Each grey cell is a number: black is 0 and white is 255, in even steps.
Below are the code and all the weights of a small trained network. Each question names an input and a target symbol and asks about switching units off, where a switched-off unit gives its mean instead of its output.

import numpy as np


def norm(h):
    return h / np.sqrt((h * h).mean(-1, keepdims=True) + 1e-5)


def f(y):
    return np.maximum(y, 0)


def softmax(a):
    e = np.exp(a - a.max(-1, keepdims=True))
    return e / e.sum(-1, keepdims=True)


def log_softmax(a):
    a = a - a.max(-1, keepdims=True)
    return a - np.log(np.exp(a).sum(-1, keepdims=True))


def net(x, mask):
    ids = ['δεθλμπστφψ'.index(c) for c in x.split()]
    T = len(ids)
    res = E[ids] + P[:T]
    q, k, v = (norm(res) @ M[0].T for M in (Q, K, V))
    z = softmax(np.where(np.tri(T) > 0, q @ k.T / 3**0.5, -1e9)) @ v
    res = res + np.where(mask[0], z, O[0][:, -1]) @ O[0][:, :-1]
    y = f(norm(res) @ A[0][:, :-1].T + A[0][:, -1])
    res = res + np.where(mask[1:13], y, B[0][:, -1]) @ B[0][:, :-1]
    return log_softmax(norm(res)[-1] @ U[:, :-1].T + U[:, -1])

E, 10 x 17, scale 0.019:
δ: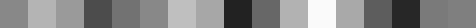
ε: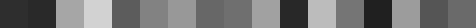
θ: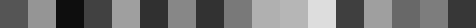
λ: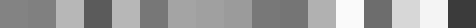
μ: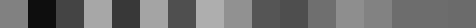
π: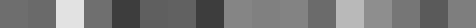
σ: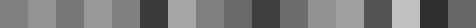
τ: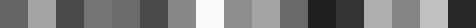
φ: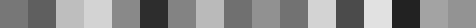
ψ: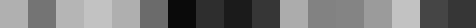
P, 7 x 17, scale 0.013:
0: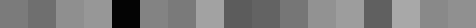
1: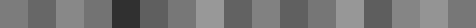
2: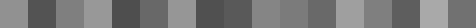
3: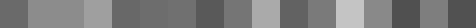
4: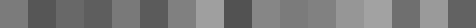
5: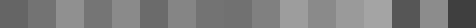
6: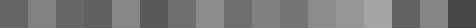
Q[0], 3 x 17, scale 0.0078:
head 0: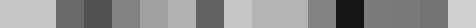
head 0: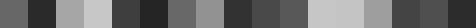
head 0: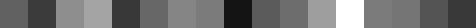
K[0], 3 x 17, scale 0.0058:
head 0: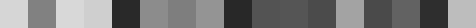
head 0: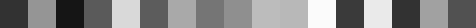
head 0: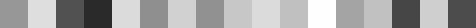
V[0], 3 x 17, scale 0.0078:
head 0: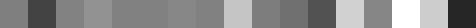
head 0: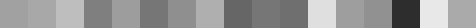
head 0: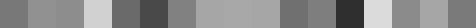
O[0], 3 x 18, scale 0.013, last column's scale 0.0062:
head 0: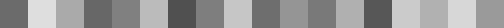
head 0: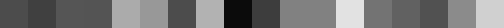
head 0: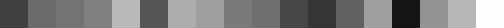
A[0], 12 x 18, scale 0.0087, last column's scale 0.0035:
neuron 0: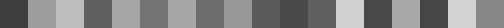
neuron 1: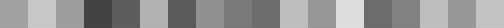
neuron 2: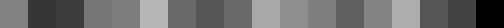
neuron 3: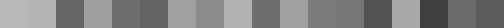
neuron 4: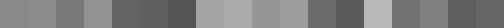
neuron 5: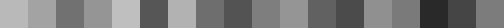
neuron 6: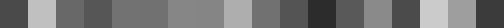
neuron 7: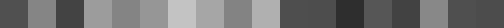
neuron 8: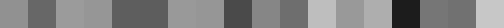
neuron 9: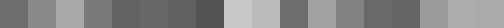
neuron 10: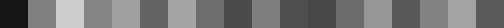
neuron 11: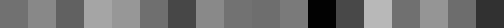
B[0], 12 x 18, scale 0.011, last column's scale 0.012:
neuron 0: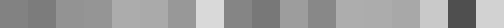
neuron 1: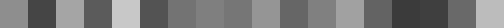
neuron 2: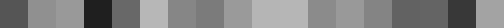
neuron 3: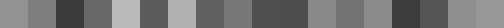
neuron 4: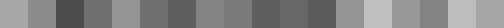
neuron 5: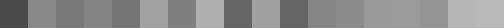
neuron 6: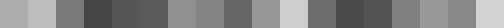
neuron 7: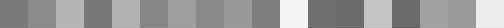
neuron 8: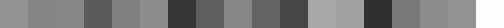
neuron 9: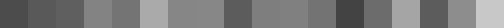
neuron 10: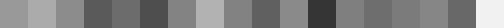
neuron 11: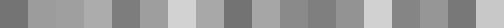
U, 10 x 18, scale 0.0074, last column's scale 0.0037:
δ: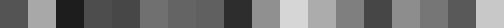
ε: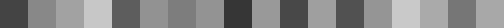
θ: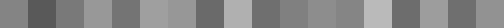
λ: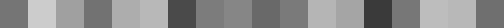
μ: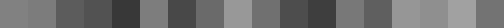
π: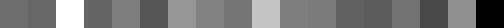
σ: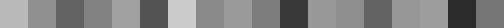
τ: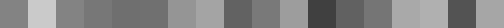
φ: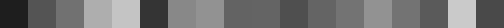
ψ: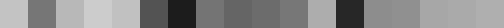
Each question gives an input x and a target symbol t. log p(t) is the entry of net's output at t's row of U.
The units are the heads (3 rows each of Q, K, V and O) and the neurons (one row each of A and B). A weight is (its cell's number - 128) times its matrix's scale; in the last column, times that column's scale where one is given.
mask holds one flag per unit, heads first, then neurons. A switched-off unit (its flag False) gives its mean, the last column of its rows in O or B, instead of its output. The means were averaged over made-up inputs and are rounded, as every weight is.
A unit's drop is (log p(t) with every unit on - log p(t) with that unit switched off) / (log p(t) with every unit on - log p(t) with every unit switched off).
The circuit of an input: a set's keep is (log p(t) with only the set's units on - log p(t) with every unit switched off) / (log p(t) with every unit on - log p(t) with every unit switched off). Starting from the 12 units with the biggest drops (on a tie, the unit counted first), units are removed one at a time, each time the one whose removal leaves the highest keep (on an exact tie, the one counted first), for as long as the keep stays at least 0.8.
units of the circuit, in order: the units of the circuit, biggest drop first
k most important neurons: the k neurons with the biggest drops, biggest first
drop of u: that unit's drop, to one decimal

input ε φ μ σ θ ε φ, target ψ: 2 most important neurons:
[neuron 8; neuron 2]
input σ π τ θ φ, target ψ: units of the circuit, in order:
[head 0; neuron 8]
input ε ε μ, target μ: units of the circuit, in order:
[head 0; neuron 7; neuron 0]
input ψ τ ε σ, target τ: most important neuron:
[neuron 6]
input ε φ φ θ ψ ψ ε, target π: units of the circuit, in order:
[head 0; neuron 7; neuron 0]
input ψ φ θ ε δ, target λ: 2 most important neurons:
[neuron 8; neuron 6]
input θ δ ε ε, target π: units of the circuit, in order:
[head 0; neuron 0]
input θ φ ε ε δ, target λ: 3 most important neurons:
[neuron 8; neuron 6; neuron 5]
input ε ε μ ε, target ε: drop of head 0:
1.0
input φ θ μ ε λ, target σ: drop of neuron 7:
0.1
